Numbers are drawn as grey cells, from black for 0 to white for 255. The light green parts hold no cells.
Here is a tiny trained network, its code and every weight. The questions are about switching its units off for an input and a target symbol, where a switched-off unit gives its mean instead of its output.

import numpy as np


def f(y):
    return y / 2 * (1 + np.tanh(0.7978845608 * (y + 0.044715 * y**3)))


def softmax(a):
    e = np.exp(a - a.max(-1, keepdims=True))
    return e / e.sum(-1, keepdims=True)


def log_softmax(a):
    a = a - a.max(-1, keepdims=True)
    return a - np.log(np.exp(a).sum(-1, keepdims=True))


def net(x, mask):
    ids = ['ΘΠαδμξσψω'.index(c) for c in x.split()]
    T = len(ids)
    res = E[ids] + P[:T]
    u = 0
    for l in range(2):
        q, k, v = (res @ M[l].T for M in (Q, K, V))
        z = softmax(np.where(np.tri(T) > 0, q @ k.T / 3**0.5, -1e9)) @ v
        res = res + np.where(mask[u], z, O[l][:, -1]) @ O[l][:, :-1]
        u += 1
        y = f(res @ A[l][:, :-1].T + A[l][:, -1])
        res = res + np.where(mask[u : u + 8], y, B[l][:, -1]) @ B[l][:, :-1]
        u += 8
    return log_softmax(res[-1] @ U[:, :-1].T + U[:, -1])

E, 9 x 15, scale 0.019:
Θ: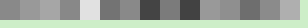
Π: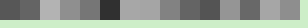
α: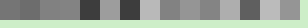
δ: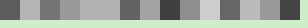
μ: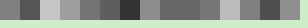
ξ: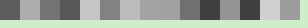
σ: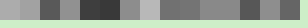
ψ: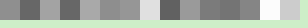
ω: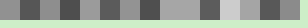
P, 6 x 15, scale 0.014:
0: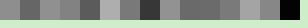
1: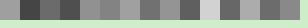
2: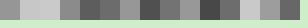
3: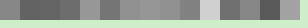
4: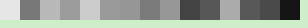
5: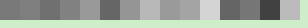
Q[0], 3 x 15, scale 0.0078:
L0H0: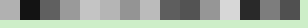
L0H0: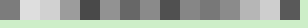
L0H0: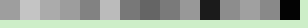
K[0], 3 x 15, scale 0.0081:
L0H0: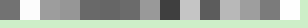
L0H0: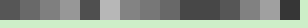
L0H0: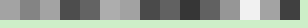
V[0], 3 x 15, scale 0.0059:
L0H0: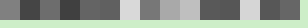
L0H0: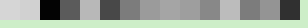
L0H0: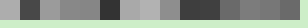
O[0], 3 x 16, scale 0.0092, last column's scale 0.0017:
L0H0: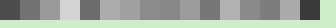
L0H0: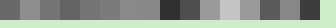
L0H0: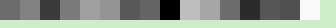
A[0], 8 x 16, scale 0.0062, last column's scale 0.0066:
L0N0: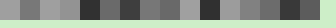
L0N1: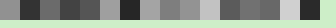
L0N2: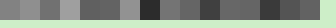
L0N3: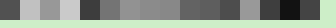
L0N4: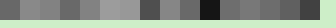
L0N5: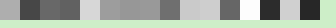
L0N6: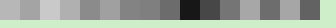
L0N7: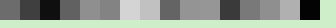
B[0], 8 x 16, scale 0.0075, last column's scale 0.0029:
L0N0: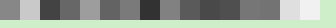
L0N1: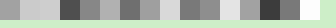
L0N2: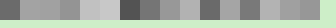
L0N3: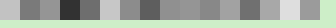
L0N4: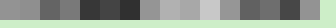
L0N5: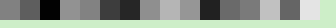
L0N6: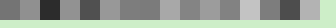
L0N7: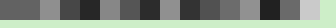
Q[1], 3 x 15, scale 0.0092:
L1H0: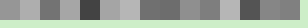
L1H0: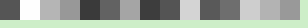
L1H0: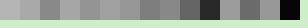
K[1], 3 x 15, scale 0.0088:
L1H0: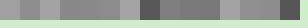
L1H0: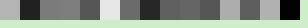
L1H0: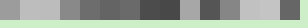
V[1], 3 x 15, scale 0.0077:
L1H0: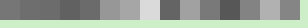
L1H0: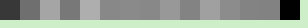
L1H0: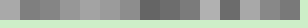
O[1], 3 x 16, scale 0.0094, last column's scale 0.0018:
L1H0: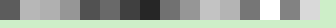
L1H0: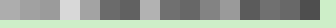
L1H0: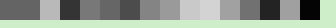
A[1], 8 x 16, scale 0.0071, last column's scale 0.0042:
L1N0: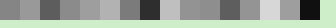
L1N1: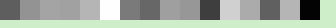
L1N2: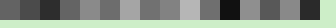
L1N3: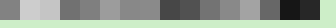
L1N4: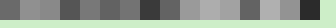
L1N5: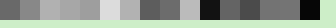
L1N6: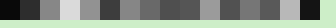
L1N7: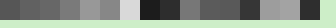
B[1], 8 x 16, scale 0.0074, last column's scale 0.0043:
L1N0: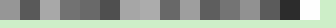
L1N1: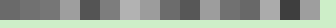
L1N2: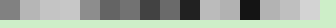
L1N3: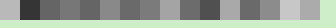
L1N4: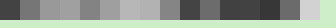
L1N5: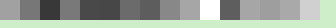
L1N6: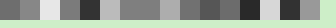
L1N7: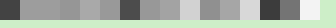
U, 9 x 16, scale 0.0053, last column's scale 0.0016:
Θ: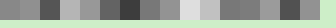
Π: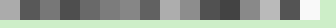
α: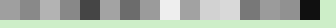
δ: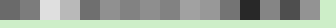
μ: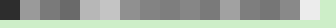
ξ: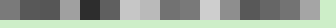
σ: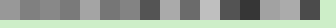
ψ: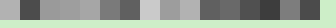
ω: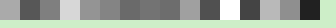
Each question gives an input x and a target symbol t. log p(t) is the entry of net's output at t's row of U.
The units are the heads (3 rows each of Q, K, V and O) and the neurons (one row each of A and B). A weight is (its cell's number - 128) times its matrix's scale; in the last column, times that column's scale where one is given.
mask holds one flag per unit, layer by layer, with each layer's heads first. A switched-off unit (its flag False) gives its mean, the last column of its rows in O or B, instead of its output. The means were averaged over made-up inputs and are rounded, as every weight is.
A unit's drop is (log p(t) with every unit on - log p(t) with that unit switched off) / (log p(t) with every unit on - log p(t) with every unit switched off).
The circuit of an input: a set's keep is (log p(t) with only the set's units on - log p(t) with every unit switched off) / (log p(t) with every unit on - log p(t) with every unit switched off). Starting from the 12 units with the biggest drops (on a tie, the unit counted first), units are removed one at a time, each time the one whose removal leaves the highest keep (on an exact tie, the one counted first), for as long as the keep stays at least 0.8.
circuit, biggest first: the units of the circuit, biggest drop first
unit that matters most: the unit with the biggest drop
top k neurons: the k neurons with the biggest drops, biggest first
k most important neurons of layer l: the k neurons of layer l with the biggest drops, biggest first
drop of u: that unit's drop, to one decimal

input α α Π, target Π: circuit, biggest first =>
(L0H0; L0N0; L1H0)
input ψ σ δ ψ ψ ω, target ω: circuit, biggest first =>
(L0N5; L1N2; L0H0; L1H0)
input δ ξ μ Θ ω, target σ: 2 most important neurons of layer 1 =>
(L1N2; L1N5)
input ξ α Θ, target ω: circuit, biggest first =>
(L1H0; L1N3; L0H0)
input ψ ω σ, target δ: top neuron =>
(L1N4)
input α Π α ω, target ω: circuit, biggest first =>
(L0N5; L0H0; L1N2; L1H0)
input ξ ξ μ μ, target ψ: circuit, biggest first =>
(L1H0; L0N1; L0N7)
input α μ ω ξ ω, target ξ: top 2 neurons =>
(L1N1; L1N5)
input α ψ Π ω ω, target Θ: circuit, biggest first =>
(L0H0; L1N5; L0N2)
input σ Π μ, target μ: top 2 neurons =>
(L0N0; L0N3)
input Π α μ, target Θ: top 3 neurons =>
(L1N5; L0N0; L1N7)
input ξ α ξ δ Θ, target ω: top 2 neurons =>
(L1N3; L0N0)
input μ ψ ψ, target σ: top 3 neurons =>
(L1N2; L0N0; L1N5)
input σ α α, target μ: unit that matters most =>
L0H0
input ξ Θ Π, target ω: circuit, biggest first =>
(L1H0; L1N3; L0H0)
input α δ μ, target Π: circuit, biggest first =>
(L0N0; L0H0; L1H0)
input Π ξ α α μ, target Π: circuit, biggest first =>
(L0N0; L1H0; L0H0)
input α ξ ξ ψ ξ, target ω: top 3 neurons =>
(L1N3; L0N0; L0N4)
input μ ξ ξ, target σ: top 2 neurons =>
(L1N2; L0N0)
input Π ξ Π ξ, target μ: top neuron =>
(L1N7)
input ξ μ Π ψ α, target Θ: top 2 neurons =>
(L1N5; L1N7)
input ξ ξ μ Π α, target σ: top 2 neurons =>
(L1N2; L0N0)
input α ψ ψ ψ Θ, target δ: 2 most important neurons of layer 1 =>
(L1N4; L1N0)
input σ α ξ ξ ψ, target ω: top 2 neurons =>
(L0N0; L1N3)
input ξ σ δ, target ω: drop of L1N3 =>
0.3
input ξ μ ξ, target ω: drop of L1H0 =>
0.7
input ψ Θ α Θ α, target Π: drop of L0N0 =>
0.3
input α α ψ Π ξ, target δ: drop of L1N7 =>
0.0
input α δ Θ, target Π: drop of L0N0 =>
0.2
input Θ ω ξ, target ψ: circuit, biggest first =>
(L1H0)
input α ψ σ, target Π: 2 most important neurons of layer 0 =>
(L0N0; L0N3)
